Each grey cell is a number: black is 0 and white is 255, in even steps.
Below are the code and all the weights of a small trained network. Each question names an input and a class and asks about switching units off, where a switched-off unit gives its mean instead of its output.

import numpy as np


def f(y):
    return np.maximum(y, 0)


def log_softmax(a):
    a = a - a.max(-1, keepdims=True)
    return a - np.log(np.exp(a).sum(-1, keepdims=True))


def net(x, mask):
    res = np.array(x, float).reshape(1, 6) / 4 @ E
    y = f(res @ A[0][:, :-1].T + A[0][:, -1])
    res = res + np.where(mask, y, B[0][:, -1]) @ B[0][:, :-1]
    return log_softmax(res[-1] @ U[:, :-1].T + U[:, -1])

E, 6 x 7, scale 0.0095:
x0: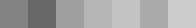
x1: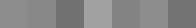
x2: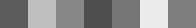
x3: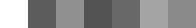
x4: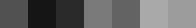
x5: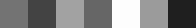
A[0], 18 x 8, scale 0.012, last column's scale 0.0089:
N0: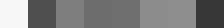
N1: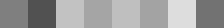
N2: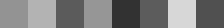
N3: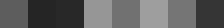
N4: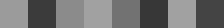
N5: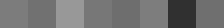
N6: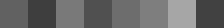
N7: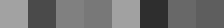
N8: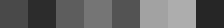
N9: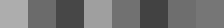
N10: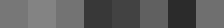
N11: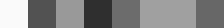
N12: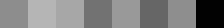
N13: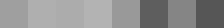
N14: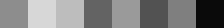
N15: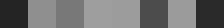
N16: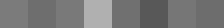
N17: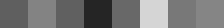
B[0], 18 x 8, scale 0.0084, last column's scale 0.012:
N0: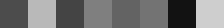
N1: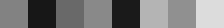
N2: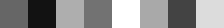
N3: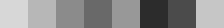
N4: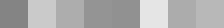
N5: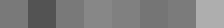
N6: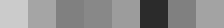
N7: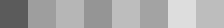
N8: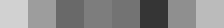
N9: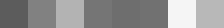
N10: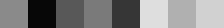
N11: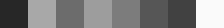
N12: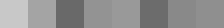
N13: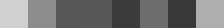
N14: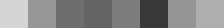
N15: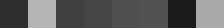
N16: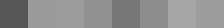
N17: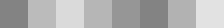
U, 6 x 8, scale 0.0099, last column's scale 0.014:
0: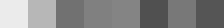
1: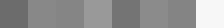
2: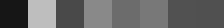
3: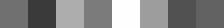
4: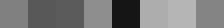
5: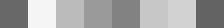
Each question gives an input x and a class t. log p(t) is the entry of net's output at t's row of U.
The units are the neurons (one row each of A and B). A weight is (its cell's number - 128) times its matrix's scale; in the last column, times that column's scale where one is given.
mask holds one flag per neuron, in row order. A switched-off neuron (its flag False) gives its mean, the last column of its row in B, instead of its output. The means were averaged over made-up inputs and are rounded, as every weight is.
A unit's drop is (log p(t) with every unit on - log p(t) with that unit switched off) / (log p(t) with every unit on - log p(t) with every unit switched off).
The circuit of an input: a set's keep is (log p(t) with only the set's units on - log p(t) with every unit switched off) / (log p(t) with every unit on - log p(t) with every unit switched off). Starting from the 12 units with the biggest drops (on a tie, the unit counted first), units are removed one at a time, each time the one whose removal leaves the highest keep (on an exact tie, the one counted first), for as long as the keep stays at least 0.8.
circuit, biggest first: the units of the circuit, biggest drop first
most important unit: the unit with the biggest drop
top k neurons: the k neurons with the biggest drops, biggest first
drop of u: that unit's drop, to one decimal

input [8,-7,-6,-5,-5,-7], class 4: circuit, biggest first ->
(N1)
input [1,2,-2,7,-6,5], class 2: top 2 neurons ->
(N11; N0)
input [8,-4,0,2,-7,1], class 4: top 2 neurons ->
(N1; N3)
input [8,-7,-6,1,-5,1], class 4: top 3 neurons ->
(N1; N13; N17)
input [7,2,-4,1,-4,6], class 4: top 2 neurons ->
(N1; N2)
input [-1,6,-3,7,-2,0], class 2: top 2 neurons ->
(N0; N11)
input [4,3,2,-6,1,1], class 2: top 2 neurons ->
(N15; N10)
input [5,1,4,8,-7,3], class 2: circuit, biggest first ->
(N11; N0)
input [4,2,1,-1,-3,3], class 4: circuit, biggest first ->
(N2; N1; N17)
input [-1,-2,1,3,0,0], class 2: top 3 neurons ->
(N1; N2; N11)
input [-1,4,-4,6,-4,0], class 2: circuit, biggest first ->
(N0; N11)
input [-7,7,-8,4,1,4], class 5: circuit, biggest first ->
(N7; N9)
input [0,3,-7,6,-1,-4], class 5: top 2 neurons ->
(N4; N9)
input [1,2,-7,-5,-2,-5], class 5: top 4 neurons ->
(N4; N9; N16; N11)
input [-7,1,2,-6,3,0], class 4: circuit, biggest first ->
(N10)
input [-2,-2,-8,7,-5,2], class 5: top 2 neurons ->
(N7; N4)
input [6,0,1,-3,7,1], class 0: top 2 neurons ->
(N3; N8)
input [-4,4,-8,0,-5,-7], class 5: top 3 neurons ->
(N9; N4; N16)
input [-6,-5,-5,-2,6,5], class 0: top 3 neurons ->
(N3; N2; N6)
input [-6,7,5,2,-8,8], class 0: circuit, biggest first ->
(N14)
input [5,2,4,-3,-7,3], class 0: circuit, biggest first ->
(N14; N13)
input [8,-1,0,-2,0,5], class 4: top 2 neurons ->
(N1; N2)
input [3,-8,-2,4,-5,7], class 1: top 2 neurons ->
(N2; N1)
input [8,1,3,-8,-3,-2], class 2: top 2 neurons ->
(N15; N10)
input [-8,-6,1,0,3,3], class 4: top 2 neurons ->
(N10; N2)
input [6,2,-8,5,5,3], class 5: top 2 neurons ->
(N4; N7)
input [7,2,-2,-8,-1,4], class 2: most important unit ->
N15
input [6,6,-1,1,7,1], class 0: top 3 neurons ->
(N3; N8; N10)
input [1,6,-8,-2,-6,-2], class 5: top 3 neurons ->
(N4; N7; N9)
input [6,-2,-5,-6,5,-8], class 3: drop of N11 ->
0.1
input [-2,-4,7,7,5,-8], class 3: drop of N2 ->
1.0
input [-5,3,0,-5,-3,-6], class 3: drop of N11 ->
0.1
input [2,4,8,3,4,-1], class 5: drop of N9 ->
0.0
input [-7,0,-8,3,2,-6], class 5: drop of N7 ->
0.2
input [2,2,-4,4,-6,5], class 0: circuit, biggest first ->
(N13)
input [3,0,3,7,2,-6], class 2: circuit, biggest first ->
(N11; N0)
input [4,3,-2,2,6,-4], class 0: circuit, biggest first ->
(N3; N8)
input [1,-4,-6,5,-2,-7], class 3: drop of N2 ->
1.4
